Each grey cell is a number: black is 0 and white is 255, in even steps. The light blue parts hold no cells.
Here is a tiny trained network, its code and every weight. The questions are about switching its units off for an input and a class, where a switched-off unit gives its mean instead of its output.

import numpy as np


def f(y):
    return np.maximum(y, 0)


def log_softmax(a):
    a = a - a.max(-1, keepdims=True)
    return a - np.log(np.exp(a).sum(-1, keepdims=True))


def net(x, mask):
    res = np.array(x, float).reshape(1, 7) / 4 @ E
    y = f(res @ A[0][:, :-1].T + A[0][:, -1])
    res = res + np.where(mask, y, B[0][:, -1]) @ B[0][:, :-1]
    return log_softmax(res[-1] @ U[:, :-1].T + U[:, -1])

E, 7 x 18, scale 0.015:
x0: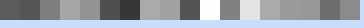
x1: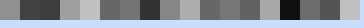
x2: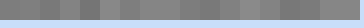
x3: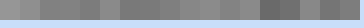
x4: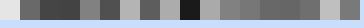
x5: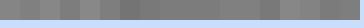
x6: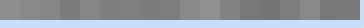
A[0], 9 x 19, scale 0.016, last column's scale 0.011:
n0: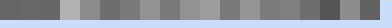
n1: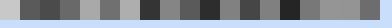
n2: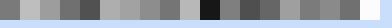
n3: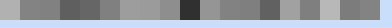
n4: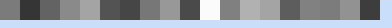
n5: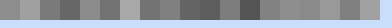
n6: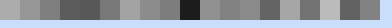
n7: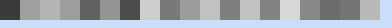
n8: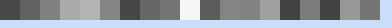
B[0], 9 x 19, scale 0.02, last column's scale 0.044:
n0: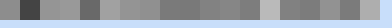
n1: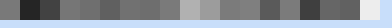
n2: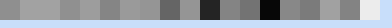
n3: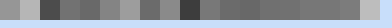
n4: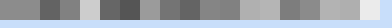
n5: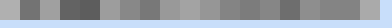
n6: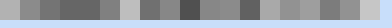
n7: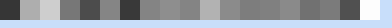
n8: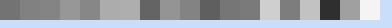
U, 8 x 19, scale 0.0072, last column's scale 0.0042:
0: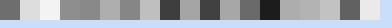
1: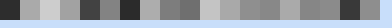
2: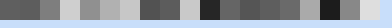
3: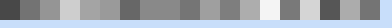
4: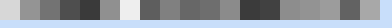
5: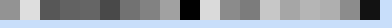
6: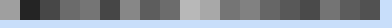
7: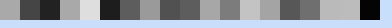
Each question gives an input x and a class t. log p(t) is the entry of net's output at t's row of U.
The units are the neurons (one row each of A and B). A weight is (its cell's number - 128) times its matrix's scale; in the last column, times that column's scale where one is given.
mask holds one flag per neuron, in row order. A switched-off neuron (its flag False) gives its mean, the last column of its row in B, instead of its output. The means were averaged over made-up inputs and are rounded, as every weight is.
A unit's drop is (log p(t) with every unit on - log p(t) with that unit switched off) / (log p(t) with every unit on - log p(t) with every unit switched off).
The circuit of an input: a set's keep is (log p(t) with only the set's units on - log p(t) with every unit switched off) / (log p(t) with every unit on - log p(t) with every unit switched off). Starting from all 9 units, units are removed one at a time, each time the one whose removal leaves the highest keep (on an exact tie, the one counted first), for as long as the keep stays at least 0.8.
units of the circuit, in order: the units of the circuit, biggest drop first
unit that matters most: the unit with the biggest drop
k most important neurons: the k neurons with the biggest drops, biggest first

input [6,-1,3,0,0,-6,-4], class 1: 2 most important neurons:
[n7, n8]
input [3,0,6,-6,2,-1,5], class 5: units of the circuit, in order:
[n2, n8]
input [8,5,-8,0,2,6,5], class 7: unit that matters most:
n4
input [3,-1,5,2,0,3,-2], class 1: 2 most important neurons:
[n8, n2]
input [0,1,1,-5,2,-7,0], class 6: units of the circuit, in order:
[n4, n7, n8, n2]
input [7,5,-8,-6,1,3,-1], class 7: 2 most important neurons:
[n4, n7]
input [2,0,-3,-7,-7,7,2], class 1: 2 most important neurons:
[n7, n4]
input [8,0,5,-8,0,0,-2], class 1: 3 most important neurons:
[n7, n8, n6]
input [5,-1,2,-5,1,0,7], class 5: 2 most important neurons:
[n4, n8]
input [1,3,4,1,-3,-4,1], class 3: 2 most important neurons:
[n2, n1]
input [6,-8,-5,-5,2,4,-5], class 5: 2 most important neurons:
[n6, n3]
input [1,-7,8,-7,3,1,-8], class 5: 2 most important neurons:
[n2, n1]
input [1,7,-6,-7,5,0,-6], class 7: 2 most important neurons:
[n4, n7]
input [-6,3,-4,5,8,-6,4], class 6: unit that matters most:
n1
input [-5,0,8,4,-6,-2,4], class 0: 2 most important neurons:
[n2, n1]
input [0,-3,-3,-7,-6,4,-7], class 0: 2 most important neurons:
[n2, n1]
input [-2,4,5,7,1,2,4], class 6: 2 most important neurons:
[n1, n2]
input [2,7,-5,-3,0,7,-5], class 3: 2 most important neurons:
[n8, n2]
